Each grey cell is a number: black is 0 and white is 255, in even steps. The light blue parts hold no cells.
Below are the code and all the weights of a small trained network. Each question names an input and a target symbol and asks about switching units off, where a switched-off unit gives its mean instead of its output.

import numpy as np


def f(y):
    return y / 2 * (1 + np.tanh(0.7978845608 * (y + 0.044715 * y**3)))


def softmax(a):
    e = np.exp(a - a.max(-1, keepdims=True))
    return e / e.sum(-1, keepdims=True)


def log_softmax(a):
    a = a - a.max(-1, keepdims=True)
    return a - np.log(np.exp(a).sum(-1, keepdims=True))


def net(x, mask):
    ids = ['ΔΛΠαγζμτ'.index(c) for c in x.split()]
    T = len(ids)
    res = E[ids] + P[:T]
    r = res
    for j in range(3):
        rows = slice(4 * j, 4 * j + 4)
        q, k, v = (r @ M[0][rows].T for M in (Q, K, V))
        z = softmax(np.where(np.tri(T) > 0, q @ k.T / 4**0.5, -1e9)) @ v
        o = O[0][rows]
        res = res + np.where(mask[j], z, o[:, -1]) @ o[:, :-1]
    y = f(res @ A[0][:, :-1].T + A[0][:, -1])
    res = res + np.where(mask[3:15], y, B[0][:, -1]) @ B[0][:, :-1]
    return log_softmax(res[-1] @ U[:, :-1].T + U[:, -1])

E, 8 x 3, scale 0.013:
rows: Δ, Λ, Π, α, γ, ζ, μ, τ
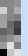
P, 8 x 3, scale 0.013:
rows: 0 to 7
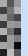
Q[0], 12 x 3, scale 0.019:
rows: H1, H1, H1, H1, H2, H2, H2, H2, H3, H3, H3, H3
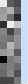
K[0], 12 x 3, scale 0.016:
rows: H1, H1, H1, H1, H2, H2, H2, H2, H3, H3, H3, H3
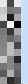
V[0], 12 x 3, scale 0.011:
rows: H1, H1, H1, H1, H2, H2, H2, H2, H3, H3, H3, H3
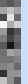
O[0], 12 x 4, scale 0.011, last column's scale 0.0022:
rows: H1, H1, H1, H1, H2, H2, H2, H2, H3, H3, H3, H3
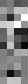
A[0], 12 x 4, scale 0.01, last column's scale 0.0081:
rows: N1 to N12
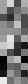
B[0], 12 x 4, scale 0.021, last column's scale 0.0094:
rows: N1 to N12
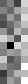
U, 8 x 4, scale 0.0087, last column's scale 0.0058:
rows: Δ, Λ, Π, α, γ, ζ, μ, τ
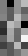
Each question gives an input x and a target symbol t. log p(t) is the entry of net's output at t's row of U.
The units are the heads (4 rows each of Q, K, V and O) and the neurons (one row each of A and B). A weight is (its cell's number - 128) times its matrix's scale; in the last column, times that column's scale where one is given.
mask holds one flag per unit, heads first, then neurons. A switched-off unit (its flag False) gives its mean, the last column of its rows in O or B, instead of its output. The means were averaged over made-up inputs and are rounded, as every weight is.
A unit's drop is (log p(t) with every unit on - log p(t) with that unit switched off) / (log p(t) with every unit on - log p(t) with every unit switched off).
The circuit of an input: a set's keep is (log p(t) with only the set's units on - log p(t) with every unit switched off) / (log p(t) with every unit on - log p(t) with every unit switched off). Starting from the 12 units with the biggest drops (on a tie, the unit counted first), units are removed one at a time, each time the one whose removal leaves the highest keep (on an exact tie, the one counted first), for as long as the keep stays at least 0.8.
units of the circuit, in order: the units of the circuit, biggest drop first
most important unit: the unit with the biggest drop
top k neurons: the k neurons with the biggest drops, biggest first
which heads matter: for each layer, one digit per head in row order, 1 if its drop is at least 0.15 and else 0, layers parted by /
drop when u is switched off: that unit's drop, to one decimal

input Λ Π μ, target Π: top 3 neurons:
[N7, N5, N6]
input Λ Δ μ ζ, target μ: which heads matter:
110
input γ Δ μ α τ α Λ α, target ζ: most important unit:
H3
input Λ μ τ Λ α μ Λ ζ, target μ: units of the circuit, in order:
[H1, N6, H3]
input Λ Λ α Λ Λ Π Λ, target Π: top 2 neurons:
[N7, N6]
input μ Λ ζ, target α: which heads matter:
100
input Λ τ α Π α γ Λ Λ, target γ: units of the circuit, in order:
[H1, N3]
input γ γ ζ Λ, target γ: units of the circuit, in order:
[H1, H2, N7]
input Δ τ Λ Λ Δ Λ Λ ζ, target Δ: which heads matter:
101
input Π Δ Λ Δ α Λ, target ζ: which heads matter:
010
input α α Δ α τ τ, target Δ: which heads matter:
100
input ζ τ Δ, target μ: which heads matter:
111
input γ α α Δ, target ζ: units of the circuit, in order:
[H2, H3, N6]
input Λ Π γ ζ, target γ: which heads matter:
110
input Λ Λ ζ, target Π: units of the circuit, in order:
[H1]
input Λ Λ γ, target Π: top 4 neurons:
[N7, N5, N6, N3]
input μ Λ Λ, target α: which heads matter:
100
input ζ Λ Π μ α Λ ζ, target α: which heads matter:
110
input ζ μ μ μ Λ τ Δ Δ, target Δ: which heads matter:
100
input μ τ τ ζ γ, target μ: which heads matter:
110
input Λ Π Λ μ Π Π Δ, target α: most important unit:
N12
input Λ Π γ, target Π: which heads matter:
100
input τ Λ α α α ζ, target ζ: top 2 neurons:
[N6, N9]
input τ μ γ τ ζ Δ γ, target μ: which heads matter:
010
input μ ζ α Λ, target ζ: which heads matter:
110
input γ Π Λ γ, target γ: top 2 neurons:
[N11, N7]
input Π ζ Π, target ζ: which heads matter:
100
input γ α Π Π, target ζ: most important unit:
H2
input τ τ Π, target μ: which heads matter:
010
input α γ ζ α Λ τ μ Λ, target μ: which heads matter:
110
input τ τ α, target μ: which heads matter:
010
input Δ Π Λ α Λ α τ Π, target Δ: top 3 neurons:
[N12, N6, N1]
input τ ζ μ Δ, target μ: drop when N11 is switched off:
-0.1
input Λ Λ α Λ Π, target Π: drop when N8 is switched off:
0.0
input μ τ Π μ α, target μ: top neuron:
[N12]
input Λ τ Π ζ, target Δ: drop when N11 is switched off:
0.1
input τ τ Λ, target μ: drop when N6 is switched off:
0.2
